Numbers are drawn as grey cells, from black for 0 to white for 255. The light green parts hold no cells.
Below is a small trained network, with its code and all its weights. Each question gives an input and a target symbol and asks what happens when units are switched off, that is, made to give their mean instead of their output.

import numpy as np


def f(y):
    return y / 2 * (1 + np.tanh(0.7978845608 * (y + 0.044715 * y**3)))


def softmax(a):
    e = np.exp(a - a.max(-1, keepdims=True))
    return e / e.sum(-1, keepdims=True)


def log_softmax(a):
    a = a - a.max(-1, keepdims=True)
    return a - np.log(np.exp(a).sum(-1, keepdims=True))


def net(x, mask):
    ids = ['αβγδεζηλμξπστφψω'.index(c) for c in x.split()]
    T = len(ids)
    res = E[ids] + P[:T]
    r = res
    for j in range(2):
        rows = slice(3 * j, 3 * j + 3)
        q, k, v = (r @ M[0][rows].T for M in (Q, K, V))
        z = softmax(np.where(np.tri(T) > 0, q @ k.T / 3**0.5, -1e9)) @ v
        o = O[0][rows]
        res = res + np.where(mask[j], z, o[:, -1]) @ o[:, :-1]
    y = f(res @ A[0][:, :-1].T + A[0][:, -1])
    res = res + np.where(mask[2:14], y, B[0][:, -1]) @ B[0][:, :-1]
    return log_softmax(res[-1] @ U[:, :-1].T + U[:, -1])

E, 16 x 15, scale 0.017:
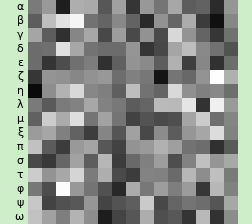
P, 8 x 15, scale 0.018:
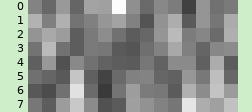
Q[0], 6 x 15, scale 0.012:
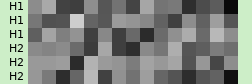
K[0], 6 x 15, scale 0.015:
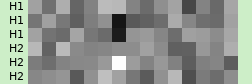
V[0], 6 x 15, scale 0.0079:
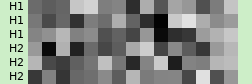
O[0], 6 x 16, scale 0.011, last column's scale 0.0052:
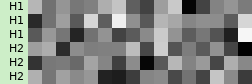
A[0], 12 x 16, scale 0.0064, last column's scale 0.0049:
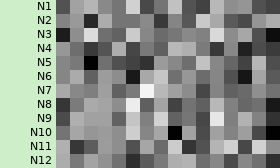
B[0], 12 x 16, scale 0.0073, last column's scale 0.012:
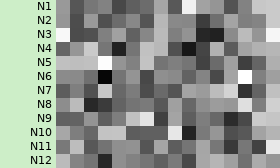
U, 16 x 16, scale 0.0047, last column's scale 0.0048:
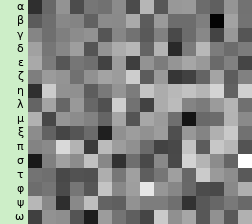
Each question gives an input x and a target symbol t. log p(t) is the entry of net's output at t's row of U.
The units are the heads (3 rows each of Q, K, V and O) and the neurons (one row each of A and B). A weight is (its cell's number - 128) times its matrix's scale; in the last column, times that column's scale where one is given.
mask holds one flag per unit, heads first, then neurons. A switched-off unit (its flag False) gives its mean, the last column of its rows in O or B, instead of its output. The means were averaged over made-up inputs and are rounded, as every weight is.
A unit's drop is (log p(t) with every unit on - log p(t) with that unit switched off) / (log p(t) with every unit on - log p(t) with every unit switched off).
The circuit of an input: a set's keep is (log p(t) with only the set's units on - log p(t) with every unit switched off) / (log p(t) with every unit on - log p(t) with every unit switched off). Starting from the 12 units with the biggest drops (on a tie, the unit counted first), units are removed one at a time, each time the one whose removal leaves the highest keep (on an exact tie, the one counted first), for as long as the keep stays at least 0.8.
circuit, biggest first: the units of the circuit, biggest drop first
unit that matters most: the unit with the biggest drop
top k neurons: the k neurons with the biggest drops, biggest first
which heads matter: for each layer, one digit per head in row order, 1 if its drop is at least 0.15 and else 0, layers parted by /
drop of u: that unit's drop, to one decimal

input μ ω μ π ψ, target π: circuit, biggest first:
(N4 H1 N5)
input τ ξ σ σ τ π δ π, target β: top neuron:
(N3)
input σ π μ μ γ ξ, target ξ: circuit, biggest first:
(H1 N3 N1)
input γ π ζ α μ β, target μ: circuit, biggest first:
(H2 H1 N3)
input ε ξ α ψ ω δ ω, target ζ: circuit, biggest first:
(H2 N4 H1)
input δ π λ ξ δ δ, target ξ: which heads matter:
10
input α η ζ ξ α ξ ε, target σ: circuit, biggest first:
(H1 H2)
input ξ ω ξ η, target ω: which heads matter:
11
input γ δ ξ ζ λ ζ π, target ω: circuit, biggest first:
(H1 N3)
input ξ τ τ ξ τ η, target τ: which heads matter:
01
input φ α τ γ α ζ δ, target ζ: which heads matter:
10
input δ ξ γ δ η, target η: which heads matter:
11
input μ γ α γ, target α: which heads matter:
01
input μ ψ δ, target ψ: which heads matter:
01
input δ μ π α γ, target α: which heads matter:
01
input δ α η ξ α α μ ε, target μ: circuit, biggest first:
(H1)
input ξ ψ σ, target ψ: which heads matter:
01
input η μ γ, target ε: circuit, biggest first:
(H2 N12 N7)
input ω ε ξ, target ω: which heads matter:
11
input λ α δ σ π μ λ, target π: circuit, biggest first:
(H1)
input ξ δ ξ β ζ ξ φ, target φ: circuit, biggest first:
(H2 N9 N10)
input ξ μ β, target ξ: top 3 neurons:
(N3 N1 N8)
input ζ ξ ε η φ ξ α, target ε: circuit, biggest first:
(H2 N12 N7)
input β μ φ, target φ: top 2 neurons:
(N10 N9)
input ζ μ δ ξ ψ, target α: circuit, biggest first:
(H2 N3)
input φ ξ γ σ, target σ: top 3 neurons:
(N3 N9 N1)
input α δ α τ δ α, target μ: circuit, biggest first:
(H1)
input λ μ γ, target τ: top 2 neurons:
(N6 N2)
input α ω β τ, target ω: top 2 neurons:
(N3 N10)
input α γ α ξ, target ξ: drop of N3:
0.5
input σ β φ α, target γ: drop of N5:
0.5
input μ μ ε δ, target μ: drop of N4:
0.1
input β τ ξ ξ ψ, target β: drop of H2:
0.5
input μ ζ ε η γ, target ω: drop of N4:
0.1
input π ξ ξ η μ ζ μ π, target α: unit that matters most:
H2
